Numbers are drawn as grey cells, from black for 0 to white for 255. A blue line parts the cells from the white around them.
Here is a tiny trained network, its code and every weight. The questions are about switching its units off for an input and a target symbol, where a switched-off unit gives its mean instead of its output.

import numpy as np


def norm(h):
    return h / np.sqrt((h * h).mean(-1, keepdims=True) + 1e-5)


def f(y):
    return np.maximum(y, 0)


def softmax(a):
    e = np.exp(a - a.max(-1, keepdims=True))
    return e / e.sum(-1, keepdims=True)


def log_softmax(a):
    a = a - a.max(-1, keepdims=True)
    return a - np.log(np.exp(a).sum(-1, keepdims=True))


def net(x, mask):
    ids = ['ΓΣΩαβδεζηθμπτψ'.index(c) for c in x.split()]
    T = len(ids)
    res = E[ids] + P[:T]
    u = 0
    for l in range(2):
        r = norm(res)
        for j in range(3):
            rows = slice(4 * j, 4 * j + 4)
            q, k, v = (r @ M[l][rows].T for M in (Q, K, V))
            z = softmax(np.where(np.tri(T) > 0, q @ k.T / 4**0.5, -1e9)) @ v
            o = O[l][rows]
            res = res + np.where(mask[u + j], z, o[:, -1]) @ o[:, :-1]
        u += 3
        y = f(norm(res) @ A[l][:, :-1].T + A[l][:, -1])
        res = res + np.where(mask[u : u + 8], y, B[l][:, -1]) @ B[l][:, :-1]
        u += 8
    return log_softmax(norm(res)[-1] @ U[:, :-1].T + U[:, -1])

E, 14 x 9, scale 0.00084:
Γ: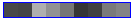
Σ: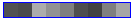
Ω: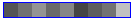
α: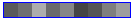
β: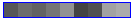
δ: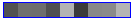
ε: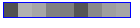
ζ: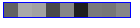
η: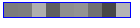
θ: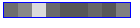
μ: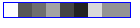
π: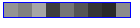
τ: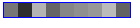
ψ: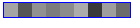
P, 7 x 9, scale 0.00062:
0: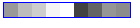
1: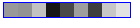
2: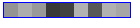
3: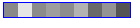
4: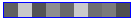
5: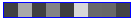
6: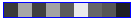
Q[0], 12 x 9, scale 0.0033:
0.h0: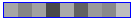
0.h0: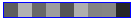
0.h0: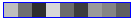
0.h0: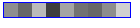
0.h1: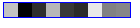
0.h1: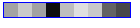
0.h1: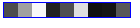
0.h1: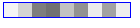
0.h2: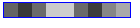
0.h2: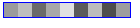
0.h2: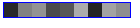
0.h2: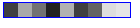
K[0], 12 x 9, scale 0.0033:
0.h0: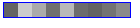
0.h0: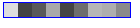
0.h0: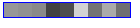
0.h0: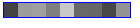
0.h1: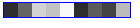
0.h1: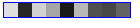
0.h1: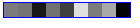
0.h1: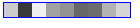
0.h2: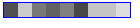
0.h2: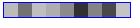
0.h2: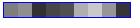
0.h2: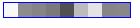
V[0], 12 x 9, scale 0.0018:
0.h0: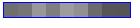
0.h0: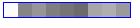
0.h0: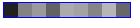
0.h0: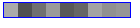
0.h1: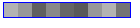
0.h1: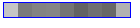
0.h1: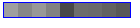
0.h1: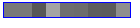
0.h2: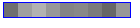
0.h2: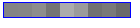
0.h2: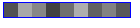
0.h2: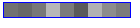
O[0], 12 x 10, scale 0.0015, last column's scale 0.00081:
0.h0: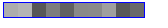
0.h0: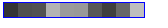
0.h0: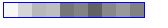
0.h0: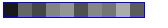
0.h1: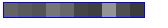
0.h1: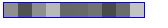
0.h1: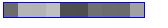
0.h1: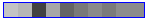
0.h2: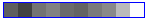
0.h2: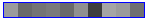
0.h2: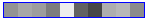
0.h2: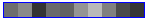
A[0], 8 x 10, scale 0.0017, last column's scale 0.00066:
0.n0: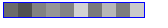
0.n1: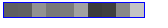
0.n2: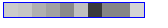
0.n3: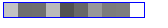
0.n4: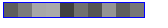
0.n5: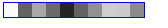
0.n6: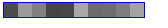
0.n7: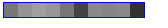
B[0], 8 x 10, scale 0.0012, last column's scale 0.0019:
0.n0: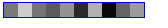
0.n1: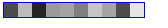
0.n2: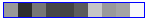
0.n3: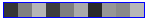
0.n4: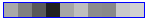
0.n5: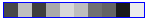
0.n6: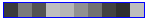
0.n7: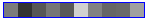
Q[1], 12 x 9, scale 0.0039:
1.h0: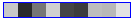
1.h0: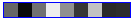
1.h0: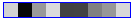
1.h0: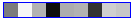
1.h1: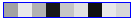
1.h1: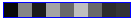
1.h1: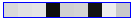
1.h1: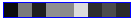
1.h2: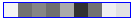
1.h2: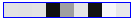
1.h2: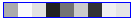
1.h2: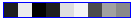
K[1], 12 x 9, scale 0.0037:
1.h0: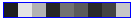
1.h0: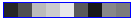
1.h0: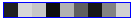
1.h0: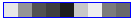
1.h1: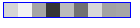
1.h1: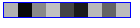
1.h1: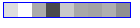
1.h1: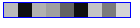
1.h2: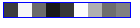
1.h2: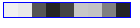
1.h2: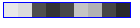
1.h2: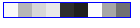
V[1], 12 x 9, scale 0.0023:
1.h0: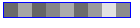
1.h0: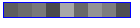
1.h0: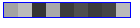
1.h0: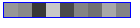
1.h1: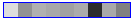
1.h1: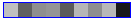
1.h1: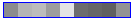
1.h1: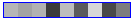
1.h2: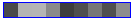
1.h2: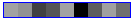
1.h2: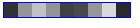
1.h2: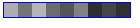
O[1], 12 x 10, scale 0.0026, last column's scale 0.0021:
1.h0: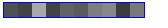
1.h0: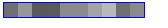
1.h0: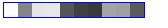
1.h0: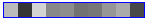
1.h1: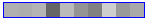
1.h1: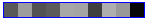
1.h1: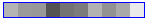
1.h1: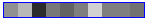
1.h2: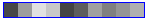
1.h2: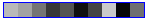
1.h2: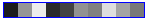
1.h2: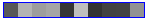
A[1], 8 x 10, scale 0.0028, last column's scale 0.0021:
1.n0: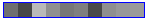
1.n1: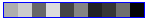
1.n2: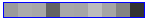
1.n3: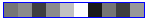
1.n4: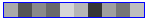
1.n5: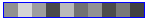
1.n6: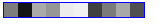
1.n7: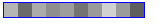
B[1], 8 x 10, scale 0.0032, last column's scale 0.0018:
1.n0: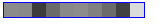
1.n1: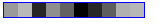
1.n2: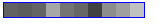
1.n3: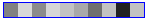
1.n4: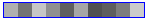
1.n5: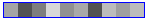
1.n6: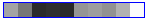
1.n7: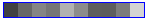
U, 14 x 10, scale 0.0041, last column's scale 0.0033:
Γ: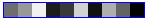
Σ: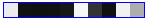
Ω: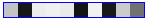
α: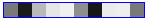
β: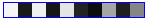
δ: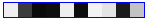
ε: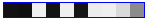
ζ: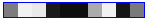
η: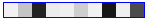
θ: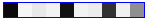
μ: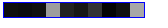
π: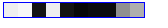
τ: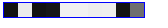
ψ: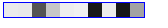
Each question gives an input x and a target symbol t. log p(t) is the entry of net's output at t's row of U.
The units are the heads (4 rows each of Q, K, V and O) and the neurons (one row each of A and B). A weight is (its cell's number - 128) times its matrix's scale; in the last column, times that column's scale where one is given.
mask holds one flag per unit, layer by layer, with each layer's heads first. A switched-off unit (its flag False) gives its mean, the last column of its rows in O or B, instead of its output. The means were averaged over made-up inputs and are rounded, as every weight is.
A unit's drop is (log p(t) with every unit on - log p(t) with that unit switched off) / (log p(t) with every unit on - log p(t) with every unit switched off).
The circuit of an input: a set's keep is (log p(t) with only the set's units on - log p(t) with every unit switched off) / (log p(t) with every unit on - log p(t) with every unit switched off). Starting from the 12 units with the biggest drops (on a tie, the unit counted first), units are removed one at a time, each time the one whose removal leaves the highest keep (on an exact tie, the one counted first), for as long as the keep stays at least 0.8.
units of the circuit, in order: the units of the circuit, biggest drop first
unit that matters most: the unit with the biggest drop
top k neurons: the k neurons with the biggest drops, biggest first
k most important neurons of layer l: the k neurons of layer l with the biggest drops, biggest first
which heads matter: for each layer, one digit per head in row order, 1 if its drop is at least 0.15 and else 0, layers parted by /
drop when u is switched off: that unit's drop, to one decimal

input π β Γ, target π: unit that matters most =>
1.h2
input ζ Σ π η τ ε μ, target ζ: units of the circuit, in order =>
(1.h2 0.n5 0.n3)
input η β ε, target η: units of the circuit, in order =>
(0.h1 0.n6 1.h2)
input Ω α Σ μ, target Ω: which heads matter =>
001 / 000
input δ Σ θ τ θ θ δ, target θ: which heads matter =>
101 / 001
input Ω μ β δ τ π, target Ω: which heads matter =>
001 / 010
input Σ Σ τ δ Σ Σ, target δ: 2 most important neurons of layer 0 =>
(0.n2 0.n3)
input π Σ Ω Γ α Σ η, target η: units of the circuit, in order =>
(0.h0 1.h2 0.h2 0.h1)
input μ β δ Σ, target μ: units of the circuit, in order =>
(1.h1 0.h0)
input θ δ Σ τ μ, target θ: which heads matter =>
000 / 001
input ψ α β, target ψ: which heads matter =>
000 / 001
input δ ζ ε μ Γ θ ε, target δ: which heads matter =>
010 / 001
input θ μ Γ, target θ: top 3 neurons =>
(0.n5 0.n2 0.n4)
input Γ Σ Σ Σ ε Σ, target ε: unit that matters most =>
1.h2
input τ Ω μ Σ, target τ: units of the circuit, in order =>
(0.h2 1.h0)
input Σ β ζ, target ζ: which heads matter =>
001 / 001
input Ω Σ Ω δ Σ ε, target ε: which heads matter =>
101 / 001
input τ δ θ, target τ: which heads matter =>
000 / 100
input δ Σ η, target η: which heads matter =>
100 / 001
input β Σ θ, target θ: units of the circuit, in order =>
(1.h2)
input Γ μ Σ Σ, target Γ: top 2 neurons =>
(0.n5 0.n7)
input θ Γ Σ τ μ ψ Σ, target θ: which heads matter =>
000 / 001
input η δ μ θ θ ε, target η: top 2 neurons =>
(0.n5 0.n2)
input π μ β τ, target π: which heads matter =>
111 / 001
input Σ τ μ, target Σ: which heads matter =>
001 / 010
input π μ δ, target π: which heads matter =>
010 / 001
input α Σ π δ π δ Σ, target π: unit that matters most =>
0.h0
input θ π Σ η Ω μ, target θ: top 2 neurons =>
(0.n5 0.n3)
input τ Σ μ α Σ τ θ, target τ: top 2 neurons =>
(0.n3 0.n5)
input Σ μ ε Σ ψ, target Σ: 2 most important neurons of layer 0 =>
(0.n5 0.n7)
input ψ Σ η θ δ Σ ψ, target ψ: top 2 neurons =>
(1.n3 0.n2)
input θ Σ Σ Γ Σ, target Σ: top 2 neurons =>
(1.n6 0.n2)
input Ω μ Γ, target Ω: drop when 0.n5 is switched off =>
0.8
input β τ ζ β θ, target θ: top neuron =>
(0.n2)
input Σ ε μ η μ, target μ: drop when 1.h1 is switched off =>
0.7
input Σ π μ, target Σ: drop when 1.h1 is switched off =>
0.2
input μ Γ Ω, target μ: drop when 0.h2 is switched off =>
0.1
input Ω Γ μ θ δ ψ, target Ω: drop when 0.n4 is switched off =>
0.1
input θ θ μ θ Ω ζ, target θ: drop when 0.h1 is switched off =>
0.0
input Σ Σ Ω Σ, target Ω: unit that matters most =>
0.n2
